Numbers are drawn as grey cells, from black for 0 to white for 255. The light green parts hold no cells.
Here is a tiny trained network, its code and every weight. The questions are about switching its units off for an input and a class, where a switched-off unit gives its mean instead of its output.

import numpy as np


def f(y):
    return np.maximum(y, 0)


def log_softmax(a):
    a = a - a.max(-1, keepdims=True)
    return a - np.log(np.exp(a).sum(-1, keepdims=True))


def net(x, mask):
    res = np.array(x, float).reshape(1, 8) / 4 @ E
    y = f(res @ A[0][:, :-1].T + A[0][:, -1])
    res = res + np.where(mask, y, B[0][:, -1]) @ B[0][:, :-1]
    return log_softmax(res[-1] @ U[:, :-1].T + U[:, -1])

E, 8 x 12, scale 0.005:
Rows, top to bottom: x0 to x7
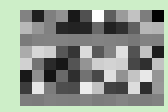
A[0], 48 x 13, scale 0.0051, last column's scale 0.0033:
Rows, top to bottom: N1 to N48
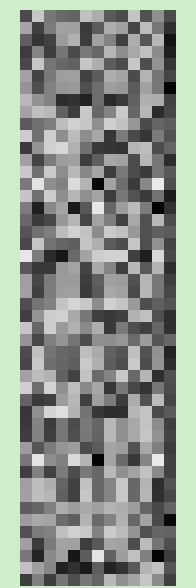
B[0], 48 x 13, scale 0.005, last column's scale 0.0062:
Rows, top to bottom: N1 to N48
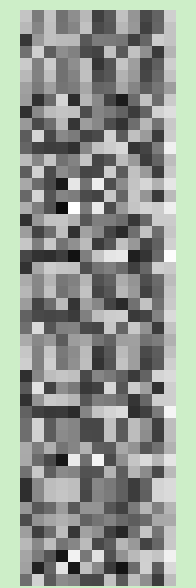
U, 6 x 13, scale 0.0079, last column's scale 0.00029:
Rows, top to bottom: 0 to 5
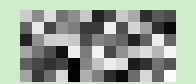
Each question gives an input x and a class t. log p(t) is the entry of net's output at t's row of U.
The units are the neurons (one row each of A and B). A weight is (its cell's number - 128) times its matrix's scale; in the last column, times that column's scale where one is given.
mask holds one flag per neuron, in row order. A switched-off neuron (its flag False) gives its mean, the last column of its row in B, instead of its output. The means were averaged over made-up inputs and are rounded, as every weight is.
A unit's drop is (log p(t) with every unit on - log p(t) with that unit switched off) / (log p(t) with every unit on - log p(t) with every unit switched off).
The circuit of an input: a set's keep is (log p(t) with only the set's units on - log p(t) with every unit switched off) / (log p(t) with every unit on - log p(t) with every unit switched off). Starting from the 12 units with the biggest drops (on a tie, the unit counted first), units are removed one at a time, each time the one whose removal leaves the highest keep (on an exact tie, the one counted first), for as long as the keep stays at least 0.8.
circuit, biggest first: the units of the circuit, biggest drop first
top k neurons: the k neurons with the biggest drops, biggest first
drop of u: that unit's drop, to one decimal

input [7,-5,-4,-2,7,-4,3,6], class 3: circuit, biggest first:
(N17)
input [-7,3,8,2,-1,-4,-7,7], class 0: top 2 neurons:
(N17 N46)
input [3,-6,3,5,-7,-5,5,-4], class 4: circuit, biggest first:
(N34 N12)
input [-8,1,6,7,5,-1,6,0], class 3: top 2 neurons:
(N38 N15)
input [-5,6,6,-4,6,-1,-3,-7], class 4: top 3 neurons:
(N21 N17 N46)
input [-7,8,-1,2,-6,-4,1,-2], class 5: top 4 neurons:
(N47 N8 N17 N46)
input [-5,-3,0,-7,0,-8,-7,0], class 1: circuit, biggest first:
(N32 N11)
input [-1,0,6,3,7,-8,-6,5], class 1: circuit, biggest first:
(N32 N11)
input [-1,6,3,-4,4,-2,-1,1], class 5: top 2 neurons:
(N47 N8)
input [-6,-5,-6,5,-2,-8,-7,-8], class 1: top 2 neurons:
(N32 N11)
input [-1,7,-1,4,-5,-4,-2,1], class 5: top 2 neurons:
(N47 N8)
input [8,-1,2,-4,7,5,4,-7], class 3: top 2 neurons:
(N17 N46)
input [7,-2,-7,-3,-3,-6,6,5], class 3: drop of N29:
-0.1
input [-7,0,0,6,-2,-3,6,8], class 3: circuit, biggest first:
(N38)
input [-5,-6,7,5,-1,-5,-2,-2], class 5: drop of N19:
0.2
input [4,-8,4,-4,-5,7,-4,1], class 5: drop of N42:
0.2
